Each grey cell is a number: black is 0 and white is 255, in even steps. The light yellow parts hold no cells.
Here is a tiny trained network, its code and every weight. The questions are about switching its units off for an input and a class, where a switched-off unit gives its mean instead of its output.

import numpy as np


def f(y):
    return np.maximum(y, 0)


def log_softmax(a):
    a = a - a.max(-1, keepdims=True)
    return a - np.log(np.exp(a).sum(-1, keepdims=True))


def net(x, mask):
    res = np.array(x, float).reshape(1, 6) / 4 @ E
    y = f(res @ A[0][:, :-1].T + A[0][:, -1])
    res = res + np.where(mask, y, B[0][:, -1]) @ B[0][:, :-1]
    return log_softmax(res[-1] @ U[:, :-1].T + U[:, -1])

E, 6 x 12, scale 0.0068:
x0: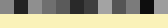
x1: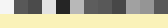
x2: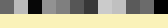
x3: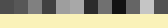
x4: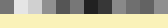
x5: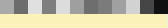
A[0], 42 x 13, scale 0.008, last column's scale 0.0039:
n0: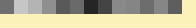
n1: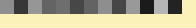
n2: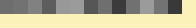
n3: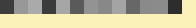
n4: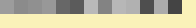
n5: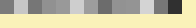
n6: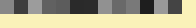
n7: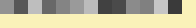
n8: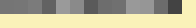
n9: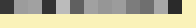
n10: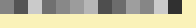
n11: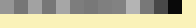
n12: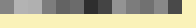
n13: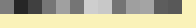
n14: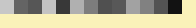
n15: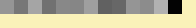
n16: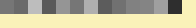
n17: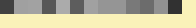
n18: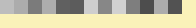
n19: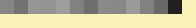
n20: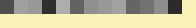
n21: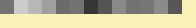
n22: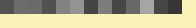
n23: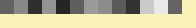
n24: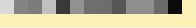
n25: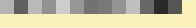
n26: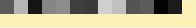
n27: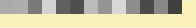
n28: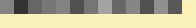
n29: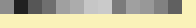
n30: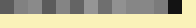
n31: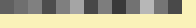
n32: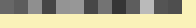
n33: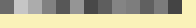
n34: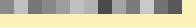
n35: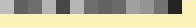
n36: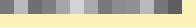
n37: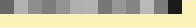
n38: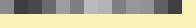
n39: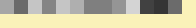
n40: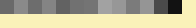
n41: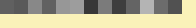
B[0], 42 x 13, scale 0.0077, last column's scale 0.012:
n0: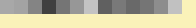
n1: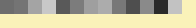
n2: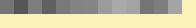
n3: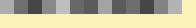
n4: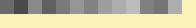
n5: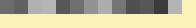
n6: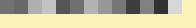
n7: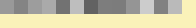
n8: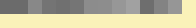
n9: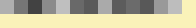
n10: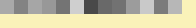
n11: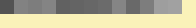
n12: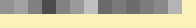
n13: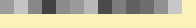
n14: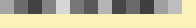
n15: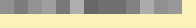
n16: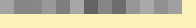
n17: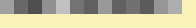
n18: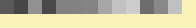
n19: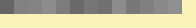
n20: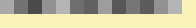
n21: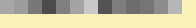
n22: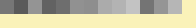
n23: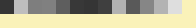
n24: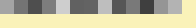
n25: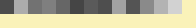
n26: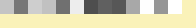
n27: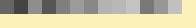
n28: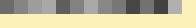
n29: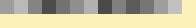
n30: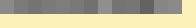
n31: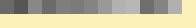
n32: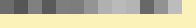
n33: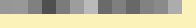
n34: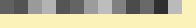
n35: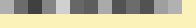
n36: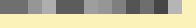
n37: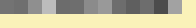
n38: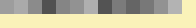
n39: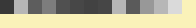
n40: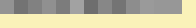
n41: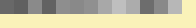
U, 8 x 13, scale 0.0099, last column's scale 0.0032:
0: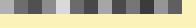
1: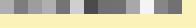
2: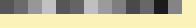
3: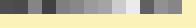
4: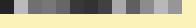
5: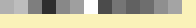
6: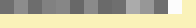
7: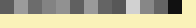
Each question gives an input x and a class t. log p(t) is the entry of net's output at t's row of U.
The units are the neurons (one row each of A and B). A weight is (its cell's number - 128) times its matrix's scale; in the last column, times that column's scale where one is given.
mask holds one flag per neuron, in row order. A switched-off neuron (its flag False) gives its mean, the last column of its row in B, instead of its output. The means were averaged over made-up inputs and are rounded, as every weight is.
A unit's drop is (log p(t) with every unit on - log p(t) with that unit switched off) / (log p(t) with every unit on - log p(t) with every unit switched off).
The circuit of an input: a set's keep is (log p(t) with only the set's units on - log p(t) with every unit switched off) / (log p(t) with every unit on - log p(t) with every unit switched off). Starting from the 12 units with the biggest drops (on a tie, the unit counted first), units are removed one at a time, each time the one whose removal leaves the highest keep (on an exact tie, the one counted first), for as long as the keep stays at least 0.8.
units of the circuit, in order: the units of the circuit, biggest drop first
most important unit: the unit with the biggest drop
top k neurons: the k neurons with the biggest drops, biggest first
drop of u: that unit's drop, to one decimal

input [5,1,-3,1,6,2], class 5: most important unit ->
n0
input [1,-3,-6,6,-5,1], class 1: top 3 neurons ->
n10; n7; n16
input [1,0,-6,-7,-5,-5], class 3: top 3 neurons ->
n26; n18; n4
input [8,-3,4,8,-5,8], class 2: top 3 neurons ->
n6; n1; n28
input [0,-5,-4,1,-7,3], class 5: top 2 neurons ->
n29; n13
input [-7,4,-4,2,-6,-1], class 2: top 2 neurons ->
n34; n5
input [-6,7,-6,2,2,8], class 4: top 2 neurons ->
n39; n25
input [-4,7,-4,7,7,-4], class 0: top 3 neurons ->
n14; n35; n24
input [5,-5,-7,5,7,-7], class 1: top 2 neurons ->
n7; n10
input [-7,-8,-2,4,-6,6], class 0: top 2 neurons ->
n9; n3
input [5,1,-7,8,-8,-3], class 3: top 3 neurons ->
n26; n32; n41
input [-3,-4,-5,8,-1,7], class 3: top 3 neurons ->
n32; n23; n41
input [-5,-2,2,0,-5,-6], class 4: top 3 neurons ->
n23; n6; n1
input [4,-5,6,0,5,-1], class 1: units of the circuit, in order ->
n26
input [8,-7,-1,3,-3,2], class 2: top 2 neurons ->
n6; n1
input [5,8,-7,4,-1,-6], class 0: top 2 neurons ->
n14; n24
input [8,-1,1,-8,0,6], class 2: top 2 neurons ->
n6; n1
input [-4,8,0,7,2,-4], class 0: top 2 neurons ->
n14; n35
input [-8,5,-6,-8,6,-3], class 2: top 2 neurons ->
n34; n5
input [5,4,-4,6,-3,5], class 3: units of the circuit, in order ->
n32
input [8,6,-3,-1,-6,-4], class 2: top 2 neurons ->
n1; n28
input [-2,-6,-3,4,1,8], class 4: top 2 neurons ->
n39; n25
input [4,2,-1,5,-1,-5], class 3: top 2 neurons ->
n39; n25
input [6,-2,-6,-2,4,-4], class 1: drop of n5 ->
0.2
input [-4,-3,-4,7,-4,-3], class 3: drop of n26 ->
0.1
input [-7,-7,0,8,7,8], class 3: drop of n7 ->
0.0
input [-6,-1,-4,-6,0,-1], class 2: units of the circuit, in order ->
n34
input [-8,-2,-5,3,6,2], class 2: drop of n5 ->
0.1
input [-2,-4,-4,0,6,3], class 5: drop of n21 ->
0.2
